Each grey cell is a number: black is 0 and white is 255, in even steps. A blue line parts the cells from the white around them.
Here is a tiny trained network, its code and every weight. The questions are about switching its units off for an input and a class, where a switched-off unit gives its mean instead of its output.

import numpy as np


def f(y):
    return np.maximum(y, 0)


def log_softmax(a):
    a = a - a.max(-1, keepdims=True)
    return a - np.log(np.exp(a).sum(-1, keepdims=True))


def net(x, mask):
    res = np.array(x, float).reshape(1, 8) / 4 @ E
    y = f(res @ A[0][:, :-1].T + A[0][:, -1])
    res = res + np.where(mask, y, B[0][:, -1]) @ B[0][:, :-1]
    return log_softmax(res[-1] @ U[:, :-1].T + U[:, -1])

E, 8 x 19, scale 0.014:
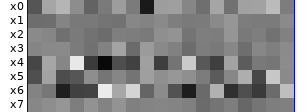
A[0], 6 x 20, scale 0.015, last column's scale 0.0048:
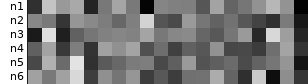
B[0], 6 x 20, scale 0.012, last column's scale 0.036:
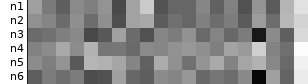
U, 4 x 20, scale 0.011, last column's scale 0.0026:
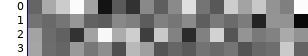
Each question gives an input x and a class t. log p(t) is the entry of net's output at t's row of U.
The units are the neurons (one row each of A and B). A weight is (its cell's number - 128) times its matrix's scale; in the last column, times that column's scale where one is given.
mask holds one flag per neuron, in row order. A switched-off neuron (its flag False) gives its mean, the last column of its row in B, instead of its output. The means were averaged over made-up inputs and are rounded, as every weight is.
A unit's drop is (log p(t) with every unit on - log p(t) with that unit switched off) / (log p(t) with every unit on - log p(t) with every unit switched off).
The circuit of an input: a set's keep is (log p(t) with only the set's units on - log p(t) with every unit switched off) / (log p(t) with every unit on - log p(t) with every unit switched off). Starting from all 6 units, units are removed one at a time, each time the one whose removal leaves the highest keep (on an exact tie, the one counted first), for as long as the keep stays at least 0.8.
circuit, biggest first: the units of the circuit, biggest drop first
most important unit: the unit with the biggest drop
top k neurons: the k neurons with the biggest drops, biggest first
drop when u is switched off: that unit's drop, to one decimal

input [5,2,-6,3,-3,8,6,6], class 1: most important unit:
n3
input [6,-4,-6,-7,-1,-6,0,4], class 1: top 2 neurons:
[n6 n2]
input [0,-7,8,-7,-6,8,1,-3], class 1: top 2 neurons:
[n3 n5]
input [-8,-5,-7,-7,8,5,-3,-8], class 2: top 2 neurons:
[n5 n1]
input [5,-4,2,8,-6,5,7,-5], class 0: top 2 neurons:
[n4 n5]
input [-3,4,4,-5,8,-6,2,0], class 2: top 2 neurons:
[n5 n3]
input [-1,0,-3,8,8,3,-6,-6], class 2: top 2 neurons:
[n5 n4]
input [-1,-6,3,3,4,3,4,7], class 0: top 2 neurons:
[n4 n6]
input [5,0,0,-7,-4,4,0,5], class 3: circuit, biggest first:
[n5 n6]
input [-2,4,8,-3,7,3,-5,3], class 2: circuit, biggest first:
[n5 n4]
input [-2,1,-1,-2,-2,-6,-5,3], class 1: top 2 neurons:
[n4 n6]
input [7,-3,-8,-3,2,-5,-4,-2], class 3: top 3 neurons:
[n1 n4 n3]
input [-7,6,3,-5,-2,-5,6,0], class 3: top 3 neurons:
[n2 n3 n5]
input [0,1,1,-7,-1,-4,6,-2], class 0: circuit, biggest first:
[n4]
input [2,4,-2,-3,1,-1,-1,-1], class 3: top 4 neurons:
[n4 n5 n3 n6]
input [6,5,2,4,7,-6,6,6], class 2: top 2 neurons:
[n5 n3]
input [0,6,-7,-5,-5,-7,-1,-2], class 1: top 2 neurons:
[n5 n6]
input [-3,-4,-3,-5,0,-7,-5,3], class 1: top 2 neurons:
[n4 n6]
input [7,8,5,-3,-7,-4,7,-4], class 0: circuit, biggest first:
[n4 n5]
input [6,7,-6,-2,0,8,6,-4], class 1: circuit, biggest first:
[n3]
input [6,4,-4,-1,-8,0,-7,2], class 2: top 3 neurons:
[n4 n6 n3]
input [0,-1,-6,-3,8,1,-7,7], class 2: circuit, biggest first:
[n5 n4]
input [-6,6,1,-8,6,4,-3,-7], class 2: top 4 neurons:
[n5 n1 n4 n6]
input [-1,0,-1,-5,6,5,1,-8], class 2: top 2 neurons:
[n5 n6]
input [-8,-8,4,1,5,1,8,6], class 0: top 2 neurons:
[n4 n1]
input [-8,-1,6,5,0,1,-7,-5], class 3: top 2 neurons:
[n4 n2]
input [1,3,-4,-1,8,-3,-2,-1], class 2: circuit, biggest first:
[n5]
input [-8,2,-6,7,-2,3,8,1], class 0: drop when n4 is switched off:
1.2
